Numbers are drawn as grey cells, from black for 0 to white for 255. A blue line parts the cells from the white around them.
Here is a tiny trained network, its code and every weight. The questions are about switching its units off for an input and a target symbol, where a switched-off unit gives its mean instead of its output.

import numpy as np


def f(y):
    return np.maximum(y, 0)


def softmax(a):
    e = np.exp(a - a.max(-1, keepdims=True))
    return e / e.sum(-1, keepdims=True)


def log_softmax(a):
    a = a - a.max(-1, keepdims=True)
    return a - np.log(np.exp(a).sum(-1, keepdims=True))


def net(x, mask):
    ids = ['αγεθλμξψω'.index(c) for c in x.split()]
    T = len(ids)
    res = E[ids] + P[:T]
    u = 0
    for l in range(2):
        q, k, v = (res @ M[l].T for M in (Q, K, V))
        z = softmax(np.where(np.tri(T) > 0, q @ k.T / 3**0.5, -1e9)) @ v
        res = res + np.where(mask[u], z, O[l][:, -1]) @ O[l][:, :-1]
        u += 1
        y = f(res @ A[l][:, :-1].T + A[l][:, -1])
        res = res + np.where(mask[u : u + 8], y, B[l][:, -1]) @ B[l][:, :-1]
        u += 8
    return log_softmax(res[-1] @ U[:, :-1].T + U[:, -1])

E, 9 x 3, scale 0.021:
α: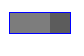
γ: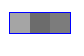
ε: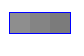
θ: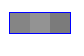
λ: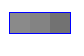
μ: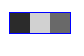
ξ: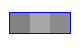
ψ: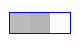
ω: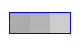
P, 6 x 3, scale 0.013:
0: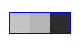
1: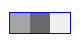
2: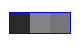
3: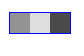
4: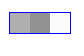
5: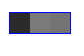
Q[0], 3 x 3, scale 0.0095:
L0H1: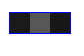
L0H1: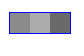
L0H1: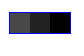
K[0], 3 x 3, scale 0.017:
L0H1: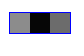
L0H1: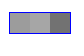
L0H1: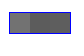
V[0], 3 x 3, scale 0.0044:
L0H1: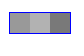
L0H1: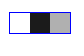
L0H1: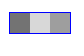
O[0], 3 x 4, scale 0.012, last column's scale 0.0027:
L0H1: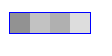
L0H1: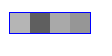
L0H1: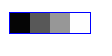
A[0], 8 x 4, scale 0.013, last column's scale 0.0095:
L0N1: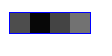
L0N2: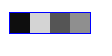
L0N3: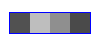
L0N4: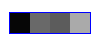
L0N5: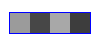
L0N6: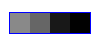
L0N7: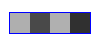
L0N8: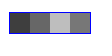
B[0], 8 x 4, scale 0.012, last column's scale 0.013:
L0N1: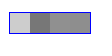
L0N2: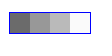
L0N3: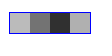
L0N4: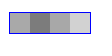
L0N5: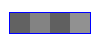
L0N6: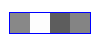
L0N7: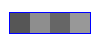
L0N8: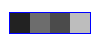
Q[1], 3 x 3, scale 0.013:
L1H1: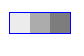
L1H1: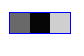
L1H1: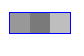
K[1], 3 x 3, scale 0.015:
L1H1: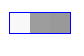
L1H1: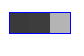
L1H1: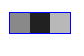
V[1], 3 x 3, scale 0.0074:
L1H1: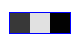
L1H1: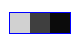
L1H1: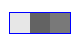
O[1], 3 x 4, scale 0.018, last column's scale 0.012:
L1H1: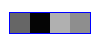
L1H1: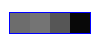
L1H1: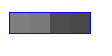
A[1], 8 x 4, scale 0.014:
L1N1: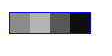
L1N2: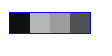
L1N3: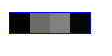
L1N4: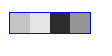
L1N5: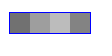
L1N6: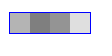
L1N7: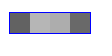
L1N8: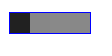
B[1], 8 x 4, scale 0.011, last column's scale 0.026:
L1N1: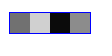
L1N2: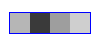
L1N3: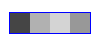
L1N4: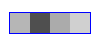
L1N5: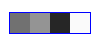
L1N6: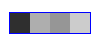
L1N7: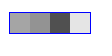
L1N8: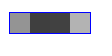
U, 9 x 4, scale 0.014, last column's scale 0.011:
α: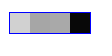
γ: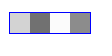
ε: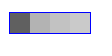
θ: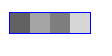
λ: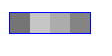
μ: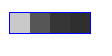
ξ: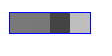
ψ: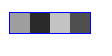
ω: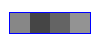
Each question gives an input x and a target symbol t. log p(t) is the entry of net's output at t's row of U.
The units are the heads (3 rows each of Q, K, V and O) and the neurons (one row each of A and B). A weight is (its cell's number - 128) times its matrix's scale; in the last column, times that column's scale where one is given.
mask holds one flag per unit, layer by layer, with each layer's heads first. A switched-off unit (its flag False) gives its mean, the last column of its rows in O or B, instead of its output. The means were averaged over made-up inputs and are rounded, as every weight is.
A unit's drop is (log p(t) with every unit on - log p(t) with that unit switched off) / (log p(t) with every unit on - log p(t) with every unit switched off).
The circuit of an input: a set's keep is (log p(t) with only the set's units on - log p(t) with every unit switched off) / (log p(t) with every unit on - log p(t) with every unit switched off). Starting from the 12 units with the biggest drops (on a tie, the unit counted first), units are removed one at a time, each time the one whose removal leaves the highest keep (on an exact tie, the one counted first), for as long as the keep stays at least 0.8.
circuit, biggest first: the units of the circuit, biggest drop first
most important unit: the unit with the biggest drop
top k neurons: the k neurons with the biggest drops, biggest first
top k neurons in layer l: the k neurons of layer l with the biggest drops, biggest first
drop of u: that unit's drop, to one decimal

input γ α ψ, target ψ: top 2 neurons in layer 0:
L0N8, L0N4
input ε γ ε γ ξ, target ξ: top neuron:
L1N4
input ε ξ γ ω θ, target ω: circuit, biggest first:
L0H1, L0N8, L1N8
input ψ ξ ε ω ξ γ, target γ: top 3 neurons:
L0N1, L1N4, L0N8
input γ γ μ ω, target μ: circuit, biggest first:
L0H1, L1H1, L1N4
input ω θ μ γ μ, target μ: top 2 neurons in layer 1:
L1N5, L1N2
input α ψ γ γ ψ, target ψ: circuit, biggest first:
L0N8, L0N7, L0H1, L1N8
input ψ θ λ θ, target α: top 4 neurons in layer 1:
L1N4, L1N1, L1N8, L1N5
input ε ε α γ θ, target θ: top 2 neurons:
L0N4, L1N4
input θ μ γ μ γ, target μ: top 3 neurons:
L0N4, L1N5, L0N2
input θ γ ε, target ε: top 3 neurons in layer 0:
L0N4, L0N8, L0N2
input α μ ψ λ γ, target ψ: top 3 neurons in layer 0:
L0N3, L0N8, L0N1
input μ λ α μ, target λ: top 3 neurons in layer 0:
L0N3, L0N2, L0N4
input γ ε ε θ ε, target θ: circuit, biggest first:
L1N4
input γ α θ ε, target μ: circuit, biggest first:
L1H1, L0N8, L1N4
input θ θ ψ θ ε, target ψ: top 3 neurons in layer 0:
L0N8, L0N4, L0N3
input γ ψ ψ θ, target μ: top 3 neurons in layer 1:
L1N6, L1N4, L1N3
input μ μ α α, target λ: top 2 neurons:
L0N2, L0N8
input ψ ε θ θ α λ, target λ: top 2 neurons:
L0N1, L1N8
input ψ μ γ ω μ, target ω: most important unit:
L1N5
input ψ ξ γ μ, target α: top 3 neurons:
L0N2, L0N3, L0N8
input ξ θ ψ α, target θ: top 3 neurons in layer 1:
L1N4, L1N2, L1N3
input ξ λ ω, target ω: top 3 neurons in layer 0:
L0N8, L0N3, L0N1
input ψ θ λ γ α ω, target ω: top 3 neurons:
L0N8, L1N8, L1N4
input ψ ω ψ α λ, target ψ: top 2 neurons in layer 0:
L0N8, L0N4
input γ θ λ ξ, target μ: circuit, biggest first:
L1H1, L0N8, L1N4
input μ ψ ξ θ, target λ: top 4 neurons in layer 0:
L0N2, L0N8, L0N4, L0N3
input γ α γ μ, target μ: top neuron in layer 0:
L0N2
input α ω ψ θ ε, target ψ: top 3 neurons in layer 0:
L0N8, L0N4, L0N2
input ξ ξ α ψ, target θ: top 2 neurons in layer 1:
L1N4, L1N3
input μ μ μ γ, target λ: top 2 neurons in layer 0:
L0N2, L0N4
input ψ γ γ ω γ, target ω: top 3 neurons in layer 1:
L1N4, L1N8, L1N6
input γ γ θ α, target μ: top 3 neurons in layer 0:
L0N8, L0N2, L0N7
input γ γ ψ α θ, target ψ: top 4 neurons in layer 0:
L0N8, L0N4, L0N3, L0N2
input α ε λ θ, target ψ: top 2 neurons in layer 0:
L0N6, L0N4
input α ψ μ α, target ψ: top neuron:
L0N6
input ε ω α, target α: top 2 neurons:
L0N4, L0N1
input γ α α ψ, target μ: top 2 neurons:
L0N8, L1N6
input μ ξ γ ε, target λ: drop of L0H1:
0.3
